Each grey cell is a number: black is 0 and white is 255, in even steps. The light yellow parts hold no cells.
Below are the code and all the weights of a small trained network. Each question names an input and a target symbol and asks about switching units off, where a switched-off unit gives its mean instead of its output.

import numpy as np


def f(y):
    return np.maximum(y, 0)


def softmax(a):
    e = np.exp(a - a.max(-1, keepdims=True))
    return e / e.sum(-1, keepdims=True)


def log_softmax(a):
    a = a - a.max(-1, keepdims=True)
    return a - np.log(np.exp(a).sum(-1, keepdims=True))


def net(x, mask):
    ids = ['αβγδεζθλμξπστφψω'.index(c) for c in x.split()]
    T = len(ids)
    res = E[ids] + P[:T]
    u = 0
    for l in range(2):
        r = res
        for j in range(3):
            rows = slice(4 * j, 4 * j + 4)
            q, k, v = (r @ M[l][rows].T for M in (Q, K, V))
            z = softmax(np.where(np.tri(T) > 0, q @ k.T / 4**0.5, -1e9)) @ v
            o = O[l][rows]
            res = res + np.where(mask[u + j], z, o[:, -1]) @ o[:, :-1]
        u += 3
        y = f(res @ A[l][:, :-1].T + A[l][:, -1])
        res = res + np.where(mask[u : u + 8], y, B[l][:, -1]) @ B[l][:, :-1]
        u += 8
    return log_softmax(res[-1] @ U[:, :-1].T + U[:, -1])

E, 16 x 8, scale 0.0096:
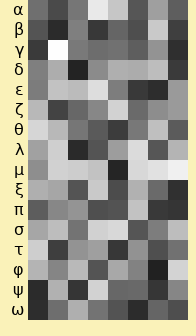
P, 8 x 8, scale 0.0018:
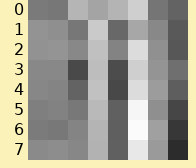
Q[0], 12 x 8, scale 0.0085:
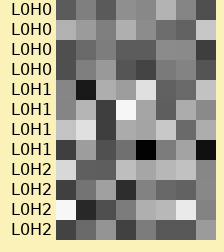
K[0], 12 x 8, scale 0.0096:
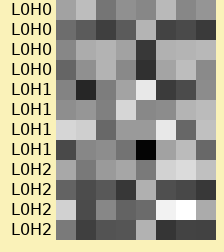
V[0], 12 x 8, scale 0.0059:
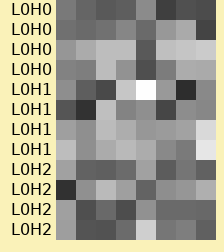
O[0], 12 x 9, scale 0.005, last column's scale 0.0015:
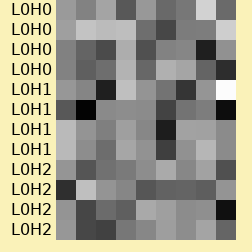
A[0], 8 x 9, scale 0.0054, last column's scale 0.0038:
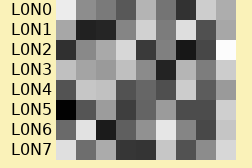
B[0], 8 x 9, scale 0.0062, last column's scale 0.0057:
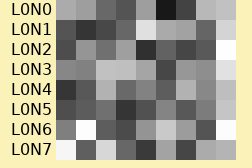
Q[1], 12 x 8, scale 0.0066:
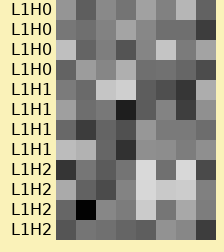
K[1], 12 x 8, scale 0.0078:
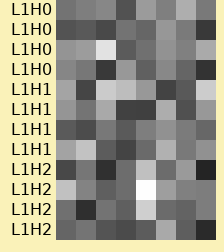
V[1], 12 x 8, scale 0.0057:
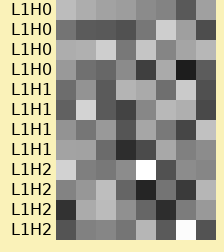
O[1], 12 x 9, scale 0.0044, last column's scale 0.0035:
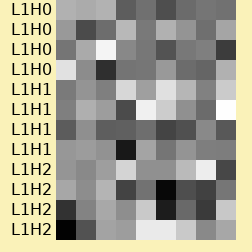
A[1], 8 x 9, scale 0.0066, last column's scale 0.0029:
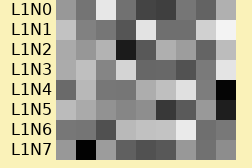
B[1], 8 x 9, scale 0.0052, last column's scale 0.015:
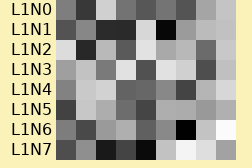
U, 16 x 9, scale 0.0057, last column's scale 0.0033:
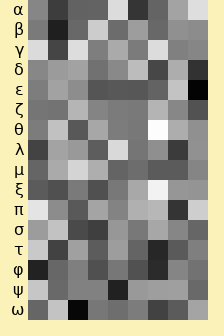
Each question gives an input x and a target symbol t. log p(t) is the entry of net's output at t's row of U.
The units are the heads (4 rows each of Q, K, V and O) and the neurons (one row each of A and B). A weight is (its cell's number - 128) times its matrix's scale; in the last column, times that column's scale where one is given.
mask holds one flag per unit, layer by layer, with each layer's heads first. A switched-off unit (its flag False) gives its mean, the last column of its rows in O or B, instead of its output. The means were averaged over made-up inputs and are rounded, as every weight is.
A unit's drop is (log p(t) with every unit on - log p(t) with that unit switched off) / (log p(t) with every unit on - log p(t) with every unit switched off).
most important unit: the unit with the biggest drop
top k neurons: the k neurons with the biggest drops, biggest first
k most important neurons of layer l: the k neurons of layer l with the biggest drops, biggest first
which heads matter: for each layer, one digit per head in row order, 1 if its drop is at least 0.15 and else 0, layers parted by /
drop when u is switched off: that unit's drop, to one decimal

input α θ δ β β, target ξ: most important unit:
L0H1
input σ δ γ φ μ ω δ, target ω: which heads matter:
101 / 101
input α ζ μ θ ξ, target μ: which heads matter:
011 / 001
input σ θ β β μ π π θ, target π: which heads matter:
101 / 100
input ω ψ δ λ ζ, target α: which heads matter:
000 / 000
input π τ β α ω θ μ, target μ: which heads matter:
001 / 001
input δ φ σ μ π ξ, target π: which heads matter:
110 / 100
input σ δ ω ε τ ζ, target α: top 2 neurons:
(L0N1; L1N1)
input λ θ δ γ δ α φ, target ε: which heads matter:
000 / 011
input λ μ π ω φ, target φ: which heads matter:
001 / 011
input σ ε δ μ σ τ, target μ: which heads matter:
011 / 001
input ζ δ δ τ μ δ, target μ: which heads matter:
011 / 000
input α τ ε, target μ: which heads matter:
000 / 001
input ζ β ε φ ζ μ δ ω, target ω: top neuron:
(L0N2)
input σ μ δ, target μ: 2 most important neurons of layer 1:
(L1N6; L1N4)
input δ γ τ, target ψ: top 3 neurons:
(L0N7; L1N7; L0N6)
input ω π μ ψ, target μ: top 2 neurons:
(L0N1; L1N1)
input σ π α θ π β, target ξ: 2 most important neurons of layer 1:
(L1N7; L1N6)
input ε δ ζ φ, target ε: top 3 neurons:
(L0N0; L1N5; L0N7)
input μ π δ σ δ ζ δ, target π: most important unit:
L0H2
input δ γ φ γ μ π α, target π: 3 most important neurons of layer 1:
(L1N6; L1N3; L1N1)
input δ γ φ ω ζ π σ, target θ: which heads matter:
010 / 001
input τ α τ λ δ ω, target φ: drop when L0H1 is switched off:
0.2
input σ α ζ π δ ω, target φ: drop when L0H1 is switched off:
0.3
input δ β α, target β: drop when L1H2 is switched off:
0.1
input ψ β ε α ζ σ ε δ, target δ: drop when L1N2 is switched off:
0.0
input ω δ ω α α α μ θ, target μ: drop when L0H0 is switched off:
0.1
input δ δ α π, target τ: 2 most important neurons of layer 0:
(L0N7; L0N5)
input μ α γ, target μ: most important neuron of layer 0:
(L0N3)
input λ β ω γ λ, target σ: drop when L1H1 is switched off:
0.2
